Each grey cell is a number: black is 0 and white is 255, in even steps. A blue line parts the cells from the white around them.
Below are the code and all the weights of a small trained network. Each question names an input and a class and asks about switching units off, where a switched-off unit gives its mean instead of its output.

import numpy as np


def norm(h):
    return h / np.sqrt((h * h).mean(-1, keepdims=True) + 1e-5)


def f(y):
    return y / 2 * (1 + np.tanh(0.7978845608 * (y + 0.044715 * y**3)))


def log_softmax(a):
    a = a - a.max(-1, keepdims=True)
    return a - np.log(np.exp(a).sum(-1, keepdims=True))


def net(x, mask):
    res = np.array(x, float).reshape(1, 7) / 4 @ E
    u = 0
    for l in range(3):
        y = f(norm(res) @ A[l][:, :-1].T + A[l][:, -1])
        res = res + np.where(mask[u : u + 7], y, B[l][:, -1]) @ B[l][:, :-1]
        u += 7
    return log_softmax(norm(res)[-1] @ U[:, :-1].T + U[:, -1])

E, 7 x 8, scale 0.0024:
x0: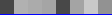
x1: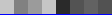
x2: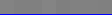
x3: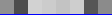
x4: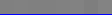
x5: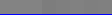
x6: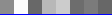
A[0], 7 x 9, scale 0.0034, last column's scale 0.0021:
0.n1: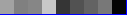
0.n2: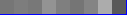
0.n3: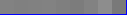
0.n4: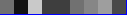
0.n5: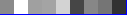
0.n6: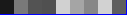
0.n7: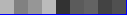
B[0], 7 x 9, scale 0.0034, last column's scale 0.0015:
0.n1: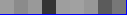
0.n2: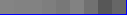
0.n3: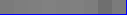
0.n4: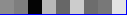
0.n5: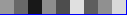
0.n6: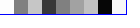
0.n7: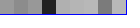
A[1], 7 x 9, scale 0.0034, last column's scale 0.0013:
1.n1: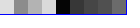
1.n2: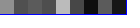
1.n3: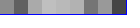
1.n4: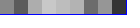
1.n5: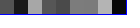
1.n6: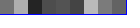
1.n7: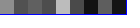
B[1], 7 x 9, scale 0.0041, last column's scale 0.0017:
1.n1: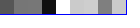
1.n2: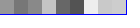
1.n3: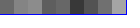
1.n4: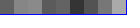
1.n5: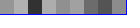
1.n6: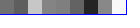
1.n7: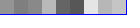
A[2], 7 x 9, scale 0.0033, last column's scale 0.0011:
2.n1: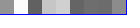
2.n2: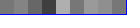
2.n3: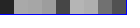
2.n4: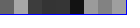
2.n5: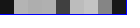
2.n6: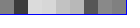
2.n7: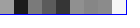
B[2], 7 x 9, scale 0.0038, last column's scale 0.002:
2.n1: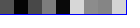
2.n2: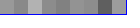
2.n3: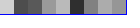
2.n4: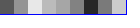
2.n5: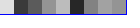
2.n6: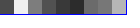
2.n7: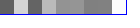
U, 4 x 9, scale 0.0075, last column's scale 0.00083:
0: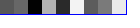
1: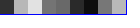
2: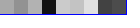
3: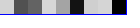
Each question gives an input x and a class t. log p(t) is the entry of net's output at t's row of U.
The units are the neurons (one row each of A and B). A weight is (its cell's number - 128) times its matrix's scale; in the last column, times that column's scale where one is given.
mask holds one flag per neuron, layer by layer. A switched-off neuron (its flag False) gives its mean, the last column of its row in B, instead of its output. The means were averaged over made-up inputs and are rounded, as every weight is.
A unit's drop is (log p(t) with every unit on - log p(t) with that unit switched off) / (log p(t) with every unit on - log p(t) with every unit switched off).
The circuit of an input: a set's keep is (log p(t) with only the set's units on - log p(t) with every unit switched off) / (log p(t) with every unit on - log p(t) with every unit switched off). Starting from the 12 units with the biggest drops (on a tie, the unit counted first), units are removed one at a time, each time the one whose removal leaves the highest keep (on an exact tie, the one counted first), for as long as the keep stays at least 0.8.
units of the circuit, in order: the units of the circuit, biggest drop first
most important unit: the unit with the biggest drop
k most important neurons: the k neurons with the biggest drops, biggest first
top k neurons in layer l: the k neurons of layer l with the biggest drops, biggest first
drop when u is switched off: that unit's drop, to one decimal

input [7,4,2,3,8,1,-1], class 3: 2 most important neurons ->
(0.n6, 2.n5)
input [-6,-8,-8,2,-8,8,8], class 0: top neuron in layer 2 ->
(2.n1)
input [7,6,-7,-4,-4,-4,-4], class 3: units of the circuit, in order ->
(2.n5, 2.n3)
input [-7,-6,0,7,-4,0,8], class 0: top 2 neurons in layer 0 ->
(0.n5, 0.n7)
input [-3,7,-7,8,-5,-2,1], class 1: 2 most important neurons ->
(2.n6, 0.n6)
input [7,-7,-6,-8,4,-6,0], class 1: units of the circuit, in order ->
(2.n4, 1.n6)
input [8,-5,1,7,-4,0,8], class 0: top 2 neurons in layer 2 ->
(2.n1, 2.n4)
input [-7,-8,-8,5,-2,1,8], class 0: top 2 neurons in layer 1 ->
(1.n1, 1.n6)
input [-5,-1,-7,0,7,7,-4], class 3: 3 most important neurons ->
(1.n2, 1.n7, 0.n5)
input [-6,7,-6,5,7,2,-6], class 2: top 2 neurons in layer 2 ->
(2.n1, 2.n3)
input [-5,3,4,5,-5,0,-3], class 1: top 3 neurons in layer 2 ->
(2.n6, 2.n5, 2.n3)
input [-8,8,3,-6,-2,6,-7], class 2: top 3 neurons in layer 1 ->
(1.n1, 1.n4, 1.n3)
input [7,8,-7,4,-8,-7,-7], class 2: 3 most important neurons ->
(1.n1, 0.n5, 2.n1)
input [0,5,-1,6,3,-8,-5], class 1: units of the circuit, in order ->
(2.n6)
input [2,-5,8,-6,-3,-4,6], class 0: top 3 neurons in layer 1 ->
(1.n4, 1.n3, 1.n1)
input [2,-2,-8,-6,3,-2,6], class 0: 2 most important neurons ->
(2.n1, 0.n5)
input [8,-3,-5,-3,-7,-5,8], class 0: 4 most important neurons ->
(2.n1, 0.n5, 1.n2, 1.n7)
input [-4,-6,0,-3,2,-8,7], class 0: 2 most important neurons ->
(2.n1, 1.n1)
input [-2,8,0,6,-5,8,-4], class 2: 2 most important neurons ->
(1.n1, 1.n6)
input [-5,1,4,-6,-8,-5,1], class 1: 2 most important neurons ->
(2.n4, 1.n6)
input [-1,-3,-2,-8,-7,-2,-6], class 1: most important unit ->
2.n4
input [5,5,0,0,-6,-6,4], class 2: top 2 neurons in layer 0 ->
(0.n4, 0.n1)
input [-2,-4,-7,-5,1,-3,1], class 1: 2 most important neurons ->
(1.n1, 2.n4)
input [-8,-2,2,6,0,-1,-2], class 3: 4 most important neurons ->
(1.n2, 1.n7, 1.n6, 2.n4)
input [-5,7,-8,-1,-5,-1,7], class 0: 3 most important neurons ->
(2.n1, 0.n5, 0.n6)
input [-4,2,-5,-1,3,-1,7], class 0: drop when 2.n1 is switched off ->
0.1
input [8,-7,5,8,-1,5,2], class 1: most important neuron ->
(2.n6)
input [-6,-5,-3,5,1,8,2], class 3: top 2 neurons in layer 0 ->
(0.n7, 0.n1)
